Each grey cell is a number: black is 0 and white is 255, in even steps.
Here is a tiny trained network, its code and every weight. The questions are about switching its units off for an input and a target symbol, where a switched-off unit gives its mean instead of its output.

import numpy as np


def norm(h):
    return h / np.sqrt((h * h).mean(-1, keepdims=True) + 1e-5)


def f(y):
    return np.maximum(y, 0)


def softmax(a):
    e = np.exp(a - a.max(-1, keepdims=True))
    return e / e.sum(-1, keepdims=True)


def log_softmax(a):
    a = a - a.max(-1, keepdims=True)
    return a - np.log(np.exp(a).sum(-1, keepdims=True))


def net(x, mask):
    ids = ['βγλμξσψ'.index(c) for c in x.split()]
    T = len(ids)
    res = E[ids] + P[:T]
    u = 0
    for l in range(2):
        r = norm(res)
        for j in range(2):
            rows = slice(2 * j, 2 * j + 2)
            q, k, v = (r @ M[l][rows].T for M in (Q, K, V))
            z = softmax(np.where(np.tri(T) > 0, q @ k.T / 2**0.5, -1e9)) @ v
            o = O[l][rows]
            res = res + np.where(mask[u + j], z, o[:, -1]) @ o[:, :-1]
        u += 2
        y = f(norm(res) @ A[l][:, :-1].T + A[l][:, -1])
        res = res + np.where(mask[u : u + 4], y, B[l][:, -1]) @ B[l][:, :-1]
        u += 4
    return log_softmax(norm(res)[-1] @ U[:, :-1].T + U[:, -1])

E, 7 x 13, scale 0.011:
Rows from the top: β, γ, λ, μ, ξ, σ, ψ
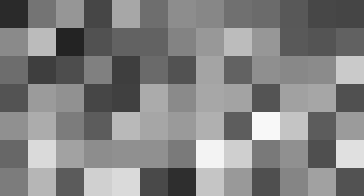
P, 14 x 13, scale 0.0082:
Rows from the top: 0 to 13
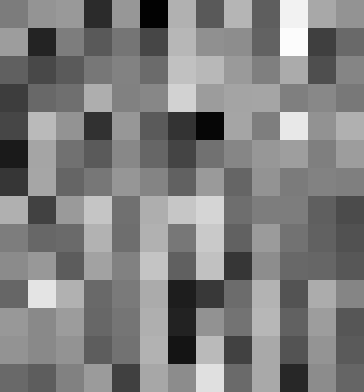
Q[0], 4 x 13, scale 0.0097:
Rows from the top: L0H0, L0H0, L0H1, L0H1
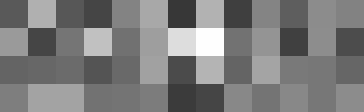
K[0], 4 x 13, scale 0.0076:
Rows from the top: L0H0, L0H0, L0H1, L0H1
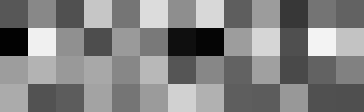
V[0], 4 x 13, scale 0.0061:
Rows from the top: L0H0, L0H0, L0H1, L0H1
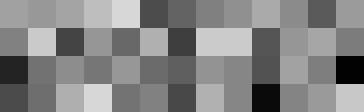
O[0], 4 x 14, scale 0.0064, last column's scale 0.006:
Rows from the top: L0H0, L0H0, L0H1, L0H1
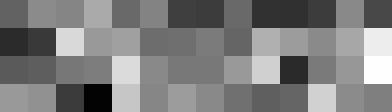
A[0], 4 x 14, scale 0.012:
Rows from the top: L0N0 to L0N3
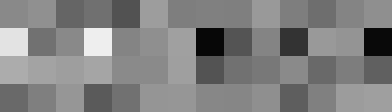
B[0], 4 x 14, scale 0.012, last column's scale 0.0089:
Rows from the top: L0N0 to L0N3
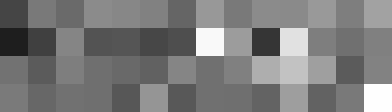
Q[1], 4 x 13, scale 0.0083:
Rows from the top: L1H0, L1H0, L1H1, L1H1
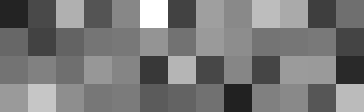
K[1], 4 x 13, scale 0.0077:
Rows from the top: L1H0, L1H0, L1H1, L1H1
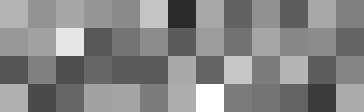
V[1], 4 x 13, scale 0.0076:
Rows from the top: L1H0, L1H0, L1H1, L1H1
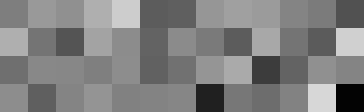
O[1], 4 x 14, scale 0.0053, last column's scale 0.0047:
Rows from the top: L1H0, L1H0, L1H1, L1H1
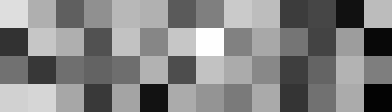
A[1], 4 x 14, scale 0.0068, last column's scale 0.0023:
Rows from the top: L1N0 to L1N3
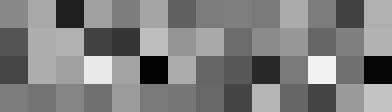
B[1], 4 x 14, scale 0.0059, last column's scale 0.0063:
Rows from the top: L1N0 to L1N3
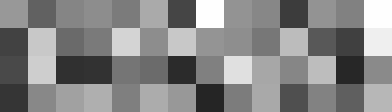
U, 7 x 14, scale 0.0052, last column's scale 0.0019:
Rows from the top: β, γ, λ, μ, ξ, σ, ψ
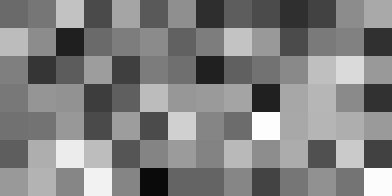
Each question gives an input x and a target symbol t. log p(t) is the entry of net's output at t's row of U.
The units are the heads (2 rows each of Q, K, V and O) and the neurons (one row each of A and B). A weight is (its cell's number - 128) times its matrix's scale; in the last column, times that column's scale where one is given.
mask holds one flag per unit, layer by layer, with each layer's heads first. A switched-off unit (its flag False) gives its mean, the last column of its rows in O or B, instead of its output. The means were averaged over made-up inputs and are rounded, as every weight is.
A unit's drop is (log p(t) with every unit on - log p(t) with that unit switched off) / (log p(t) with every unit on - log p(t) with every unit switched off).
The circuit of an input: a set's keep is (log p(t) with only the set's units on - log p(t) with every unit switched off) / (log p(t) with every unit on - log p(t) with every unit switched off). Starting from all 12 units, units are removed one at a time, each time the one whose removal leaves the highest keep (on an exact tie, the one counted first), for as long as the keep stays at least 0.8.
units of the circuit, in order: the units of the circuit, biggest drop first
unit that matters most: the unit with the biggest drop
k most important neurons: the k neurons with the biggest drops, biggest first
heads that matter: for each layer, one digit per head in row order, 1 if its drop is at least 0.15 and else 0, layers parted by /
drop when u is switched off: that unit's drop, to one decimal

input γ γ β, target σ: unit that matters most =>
L0H1
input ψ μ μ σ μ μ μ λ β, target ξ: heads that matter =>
10 / 00
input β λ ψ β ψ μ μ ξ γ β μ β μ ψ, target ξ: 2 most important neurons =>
L0N3, L1N0
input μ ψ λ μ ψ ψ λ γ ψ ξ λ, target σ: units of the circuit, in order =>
L0H1, L1H0
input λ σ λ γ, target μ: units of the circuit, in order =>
L1H0, L0H1
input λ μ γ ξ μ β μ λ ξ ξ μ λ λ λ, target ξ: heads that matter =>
10 / 10
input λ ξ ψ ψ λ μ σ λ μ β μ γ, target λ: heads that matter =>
00 / 10
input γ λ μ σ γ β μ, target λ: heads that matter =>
10 / 10
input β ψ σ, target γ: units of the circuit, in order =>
L0H0, L0H1
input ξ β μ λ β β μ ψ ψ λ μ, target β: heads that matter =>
10 / 00
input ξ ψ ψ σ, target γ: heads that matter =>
10 / 10
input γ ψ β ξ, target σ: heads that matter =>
01 / 00
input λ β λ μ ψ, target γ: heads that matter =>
10 / 00
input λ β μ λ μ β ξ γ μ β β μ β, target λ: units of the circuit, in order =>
L1H0
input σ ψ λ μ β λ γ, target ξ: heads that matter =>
10 / 10
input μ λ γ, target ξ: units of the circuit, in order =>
L0H0, L1H1
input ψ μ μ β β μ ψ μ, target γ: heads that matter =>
10 / 10
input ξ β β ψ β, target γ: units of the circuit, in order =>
L0H0, L1H0
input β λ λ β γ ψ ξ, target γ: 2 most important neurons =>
L1N0, L0N3
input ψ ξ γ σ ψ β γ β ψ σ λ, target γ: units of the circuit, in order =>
L0H0
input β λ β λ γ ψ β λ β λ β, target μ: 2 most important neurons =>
L0N3, L1N1
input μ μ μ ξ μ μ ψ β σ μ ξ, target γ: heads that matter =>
10 / 00
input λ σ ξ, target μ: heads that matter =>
11 / 01
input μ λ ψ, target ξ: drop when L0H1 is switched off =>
0.2
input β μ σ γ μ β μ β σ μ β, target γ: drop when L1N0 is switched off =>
0.2
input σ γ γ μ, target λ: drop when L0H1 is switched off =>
0.1
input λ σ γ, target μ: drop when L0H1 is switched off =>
0.4
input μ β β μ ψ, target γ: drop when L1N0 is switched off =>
0.1
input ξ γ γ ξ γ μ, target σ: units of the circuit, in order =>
L0H1
